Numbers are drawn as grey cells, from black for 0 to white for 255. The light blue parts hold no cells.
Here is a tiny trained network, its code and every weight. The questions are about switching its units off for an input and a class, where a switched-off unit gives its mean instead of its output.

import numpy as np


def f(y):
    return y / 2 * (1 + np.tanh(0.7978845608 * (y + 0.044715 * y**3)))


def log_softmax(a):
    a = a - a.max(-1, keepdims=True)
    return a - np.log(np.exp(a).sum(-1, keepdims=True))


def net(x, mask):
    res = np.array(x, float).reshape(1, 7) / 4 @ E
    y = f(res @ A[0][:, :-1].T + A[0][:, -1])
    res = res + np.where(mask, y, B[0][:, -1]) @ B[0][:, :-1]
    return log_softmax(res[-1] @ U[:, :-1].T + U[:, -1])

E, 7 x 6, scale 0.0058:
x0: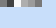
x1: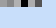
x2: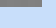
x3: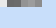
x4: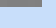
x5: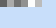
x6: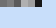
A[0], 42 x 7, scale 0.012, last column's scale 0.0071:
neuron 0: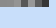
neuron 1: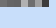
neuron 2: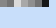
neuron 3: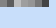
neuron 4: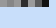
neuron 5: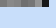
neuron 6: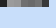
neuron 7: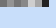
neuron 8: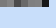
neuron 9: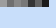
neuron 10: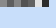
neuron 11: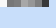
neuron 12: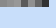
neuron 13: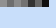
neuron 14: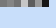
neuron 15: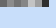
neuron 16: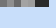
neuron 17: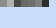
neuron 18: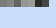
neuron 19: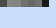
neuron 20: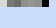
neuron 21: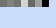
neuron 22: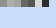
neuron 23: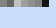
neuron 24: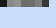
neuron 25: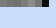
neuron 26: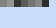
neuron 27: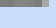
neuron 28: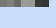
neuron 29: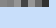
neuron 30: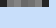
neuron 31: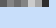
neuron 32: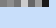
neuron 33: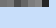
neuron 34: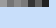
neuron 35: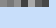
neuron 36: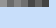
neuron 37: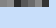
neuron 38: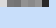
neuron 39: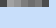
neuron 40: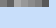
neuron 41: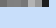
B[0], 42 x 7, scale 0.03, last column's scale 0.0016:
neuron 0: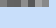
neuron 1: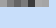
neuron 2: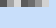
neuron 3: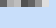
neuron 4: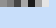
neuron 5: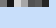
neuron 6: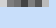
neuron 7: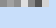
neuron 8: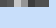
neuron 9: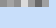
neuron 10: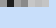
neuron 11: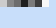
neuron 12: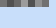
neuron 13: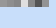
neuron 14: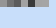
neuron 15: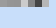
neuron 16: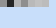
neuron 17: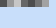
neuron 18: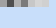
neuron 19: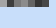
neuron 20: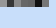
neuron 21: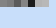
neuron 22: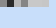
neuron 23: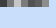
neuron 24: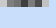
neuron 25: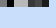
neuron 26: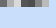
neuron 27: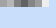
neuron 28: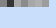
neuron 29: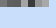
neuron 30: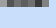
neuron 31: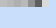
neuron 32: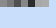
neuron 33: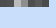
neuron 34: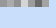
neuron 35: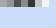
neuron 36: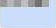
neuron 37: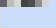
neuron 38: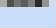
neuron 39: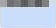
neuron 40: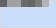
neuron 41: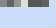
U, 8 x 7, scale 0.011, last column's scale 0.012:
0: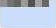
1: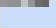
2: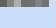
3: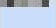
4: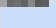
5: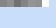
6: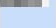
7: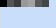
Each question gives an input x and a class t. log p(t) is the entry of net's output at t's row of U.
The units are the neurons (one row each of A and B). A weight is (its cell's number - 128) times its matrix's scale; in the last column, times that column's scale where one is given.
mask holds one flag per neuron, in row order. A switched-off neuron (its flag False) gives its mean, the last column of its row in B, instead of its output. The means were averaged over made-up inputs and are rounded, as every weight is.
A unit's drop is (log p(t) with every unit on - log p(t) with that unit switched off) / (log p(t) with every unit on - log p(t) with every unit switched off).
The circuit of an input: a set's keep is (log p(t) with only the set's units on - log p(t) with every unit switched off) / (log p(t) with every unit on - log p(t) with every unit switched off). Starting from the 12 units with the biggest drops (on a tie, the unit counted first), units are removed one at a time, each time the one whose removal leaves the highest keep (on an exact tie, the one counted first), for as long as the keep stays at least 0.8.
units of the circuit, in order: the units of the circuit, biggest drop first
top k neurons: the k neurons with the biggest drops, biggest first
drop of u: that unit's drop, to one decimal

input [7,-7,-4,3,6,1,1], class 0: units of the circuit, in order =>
[neuron 21]
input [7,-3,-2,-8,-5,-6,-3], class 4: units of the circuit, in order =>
[neuron 24; neuron 6]
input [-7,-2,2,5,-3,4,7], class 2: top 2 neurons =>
[neuron 37; neuron 26]
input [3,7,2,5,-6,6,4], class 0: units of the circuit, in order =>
[neuron 35; neuron 4]
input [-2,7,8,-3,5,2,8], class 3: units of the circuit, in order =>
[neuron 18; neuron 16]
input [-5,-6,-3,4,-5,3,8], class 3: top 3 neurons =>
[neuron 16; neuron 18; neuron 28]
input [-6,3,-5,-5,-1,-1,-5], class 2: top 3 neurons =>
[neuron 37; neuron 26; neuron 17]
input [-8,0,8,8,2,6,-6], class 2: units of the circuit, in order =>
[neuron 37; neuron 26]
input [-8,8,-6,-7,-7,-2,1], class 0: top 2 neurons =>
[neuron 4; neuron 35]
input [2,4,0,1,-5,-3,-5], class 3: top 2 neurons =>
[neuron 10; neuron 22]
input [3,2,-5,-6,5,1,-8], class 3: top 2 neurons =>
[neuron 22; neuron 10]
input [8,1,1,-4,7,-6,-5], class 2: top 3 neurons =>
[neuron 2; neuron 3; neuron 23]
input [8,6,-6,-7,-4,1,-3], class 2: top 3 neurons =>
[neuron 2; neuron 3; neuron 23]
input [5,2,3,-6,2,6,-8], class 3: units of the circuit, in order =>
[neuron 22]
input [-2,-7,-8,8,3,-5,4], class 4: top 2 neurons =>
[neuron 11; neuron 38]
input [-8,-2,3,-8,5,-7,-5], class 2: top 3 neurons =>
[neuron 37; neuron 26; neuron 17]
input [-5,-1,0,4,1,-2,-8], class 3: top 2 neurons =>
[neuron 10; neuron 22]
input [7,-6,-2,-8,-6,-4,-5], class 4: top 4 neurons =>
[neuron 24; neuron 6; neuron 30; neuron 39]
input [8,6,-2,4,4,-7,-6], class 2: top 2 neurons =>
[neuron 2; neuron 3]
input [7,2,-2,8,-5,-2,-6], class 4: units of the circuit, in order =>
[neuron 11]
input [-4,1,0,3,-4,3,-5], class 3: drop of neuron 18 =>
-0.2
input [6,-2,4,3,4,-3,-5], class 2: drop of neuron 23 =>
0.2
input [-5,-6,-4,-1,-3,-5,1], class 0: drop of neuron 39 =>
0.0
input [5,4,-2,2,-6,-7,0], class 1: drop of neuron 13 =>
0.1
